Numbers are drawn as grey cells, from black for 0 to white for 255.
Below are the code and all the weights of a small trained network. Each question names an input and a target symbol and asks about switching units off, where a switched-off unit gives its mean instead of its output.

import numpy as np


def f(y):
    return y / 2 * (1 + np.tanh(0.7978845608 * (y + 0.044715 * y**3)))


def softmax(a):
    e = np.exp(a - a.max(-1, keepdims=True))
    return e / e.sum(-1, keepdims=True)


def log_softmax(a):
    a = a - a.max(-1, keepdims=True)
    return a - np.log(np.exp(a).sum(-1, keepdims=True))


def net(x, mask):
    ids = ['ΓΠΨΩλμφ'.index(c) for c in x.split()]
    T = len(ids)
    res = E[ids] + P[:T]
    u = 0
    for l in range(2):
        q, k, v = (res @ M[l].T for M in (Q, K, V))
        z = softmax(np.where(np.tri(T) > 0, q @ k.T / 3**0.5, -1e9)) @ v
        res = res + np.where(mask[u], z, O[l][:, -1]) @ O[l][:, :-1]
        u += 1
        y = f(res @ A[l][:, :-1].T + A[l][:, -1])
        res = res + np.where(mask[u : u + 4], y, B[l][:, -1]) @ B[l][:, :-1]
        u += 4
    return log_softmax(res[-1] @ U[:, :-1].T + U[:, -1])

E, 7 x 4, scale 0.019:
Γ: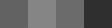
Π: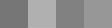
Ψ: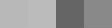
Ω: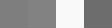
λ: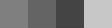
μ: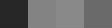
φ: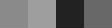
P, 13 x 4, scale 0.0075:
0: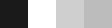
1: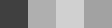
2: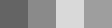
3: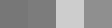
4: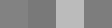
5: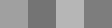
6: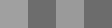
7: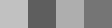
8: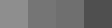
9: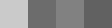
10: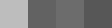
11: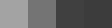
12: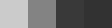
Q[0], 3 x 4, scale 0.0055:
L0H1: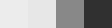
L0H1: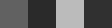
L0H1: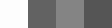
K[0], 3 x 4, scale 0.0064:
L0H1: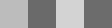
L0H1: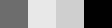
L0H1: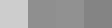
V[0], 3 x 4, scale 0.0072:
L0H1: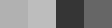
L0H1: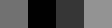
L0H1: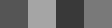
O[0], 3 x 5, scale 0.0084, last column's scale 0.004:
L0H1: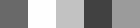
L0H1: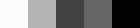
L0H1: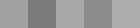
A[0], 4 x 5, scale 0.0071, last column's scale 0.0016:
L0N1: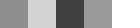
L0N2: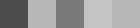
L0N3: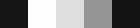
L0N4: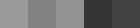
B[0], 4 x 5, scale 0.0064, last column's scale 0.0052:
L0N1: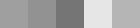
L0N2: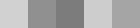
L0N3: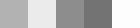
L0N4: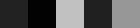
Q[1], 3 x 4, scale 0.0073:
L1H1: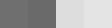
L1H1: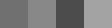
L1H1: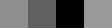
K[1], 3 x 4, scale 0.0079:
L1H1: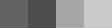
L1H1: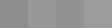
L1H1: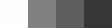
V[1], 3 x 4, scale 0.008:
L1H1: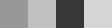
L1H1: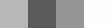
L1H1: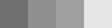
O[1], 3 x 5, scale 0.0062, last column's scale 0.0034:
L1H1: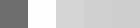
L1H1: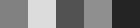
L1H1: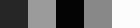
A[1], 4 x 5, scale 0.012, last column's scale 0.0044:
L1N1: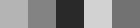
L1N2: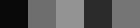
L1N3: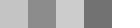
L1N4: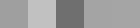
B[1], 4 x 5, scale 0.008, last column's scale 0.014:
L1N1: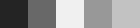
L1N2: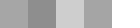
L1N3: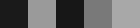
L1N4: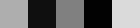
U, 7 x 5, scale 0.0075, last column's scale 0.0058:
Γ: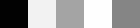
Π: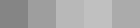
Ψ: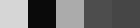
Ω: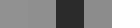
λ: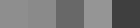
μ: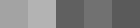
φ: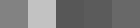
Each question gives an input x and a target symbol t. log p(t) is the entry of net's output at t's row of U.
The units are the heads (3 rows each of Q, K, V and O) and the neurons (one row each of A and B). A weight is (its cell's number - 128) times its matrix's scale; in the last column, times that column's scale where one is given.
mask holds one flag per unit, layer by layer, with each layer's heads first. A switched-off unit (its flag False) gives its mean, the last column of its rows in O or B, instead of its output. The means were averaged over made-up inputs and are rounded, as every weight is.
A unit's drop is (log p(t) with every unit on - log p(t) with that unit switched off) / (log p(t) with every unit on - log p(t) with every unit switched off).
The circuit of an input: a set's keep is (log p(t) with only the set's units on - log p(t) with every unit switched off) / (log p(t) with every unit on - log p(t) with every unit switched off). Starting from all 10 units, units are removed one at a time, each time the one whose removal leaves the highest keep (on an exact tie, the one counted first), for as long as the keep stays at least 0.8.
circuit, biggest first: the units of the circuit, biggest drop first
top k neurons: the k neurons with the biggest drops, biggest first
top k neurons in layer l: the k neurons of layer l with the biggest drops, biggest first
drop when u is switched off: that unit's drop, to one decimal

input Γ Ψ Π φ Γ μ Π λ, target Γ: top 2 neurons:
[L1N1; L0N3]
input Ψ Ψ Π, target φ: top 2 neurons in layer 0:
[L0N3; L0N2]
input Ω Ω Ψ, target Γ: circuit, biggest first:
[L0H1; L1N4]
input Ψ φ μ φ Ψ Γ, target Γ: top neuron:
[L1N4]
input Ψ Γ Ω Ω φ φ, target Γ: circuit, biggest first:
[L0H1; L1N4]
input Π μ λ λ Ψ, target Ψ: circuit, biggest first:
[L1N4; L0H1]
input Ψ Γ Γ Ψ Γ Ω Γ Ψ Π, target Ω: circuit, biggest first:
[L1N1; L1N2]
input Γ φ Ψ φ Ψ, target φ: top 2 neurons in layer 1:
[L1N3; L1N4]
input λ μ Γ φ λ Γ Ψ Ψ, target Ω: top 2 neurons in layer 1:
[L1N3; L1N2]
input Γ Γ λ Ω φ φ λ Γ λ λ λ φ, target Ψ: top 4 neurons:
[L1N4; L0N1; L1N1; L0N3]
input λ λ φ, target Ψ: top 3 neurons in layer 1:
[L1N4; L1N3; L1N1]
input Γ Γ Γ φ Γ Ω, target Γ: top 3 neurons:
[L1N4; L1N3; L0N3]
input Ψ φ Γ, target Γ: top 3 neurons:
[L1N4; L1N3; L0N3]
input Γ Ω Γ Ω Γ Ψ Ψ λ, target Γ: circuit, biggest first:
[L1N4]
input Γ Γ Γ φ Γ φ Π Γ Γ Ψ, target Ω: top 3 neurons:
[L1N3; L1N2; L1N1]
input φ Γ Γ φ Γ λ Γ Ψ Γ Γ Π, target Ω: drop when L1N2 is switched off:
0.3
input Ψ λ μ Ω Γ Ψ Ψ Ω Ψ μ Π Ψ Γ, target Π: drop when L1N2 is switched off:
0.7
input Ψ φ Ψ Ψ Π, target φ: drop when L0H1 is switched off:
0.2
